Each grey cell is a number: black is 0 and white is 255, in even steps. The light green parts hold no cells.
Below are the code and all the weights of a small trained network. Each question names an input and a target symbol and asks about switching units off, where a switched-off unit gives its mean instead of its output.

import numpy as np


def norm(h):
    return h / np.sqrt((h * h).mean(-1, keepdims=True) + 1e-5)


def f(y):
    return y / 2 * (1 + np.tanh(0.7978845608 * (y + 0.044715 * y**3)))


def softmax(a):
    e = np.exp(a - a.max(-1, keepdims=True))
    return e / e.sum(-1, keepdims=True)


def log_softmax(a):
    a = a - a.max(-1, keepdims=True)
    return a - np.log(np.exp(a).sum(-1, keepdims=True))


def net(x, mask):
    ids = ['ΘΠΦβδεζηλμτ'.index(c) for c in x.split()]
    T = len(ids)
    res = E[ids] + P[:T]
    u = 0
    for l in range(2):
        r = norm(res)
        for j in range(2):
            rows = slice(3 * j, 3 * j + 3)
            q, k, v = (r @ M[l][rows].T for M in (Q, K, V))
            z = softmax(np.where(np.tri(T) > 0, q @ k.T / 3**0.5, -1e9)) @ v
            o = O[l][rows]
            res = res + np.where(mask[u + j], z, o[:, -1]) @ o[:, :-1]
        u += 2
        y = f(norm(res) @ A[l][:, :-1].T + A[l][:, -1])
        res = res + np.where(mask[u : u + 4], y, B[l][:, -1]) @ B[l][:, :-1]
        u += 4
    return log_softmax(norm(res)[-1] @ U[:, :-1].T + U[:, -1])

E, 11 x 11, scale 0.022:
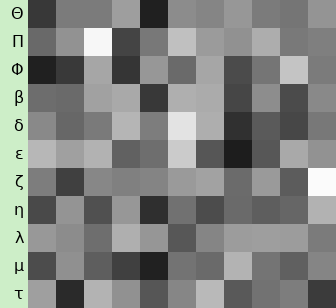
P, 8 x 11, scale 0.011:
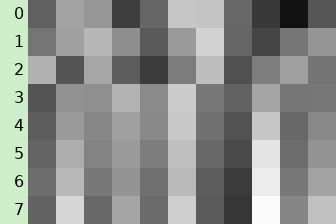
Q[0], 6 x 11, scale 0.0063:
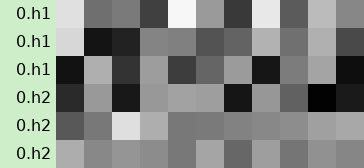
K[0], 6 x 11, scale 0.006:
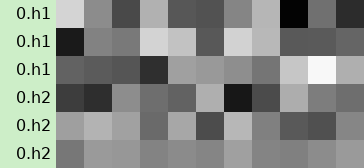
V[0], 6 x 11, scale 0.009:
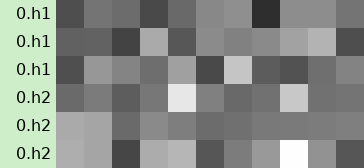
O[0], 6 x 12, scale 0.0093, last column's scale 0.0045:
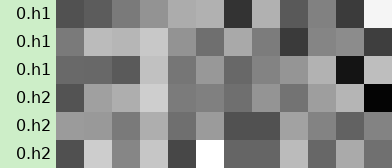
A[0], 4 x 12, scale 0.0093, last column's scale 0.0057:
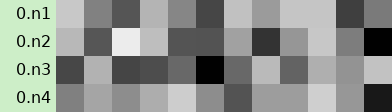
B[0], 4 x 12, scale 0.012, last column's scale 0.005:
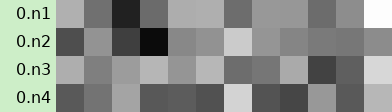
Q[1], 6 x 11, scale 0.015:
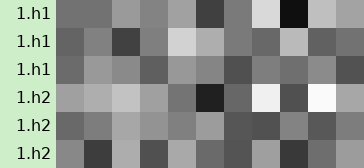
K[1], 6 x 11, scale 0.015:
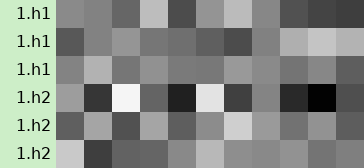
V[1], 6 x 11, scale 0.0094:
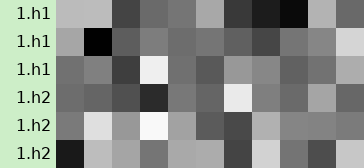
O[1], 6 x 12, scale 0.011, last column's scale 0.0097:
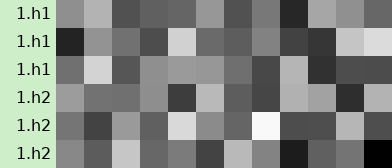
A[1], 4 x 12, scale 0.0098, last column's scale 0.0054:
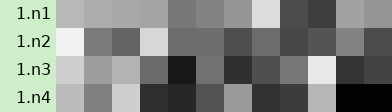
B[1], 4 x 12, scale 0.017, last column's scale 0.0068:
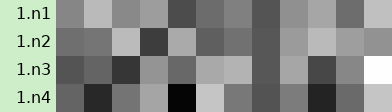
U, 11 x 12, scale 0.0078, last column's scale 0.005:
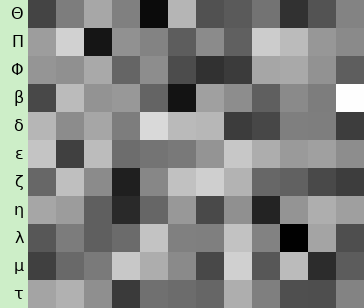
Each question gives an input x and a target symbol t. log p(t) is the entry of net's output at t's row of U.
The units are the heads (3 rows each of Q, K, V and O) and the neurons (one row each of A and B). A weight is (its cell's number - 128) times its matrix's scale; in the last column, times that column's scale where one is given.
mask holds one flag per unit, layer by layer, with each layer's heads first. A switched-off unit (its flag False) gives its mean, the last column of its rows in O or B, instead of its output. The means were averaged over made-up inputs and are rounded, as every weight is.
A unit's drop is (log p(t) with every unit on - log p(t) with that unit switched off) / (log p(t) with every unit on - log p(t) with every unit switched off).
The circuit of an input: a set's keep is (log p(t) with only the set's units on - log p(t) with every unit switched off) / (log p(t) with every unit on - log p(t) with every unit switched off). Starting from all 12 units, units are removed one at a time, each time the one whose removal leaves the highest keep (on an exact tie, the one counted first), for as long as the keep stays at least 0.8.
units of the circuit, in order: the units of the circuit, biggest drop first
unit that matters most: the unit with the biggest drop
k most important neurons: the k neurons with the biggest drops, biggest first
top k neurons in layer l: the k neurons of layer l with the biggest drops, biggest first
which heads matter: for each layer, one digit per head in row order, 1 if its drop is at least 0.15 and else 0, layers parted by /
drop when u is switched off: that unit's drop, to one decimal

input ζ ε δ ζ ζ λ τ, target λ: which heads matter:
01 / 10
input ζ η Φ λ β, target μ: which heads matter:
11 / 00
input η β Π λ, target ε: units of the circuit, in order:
[1.h1]
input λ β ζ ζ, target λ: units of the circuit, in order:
[1.h2 0.h2]
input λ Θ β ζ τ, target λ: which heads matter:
01 / 01
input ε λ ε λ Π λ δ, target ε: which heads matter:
01 / 11
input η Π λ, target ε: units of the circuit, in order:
[1.h1 0.h2 1.h2]
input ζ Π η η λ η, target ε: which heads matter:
01 / 10
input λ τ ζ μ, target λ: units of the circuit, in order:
[0.n3 0.h2 1.h2]
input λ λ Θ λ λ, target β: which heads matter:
01 / 01
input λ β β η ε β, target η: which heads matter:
01 / 11
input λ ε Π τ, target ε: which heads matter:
01 / 11
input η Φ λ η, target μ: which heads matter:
11 / 01
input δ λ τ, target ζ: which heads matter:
01 / 01
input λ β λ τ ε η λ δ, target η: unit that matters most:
1.h1
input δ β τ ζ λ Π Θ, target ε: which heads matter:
01 / 10
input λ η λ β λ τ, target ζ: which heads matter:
11 / 01
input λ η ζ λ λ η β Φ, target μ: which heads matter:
11 / 01
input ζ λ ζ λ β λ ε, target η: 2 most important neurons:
[0.n1 0.n2]
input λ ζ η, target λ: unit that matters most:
1.h2
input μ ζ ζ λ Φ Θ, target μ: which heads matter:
11 / 00
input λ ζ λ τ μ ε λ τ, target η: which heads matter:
11 / 11
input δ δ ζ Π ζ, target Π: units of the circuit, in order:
[1.h2 0.h2 1.n4 1.h1]
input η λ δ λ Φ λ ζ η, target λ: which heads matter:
11 / 01
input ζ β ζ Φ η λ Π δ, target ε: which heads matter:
01 / 10
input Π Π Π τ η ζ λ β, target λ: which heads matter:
01 / 10
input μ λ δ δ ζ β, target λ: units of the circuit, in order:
[0.h2 1.h2]
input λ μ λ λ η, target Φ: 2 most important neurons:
[1.n2 0.n2]
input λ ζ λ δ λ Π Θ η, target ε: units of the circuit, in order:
[1.h1 1.h2]
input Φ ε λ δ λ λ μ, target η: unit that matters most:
0.n4
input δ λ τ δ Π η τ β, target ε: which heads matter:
01 / 11
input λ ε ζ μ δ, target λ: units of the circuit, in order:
[1.h2 0.h2]
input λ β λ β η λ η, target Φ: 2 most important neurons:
[0.n3 1.n2]
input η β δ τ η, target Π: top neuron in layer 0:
[0.n4]
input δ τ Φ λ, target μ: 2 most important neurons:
[0.n1 1.n3]
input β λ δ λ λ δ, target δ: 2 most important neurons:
[0.n1 1.n4]
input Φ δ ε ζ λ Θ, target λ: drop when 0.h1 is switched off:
0.0
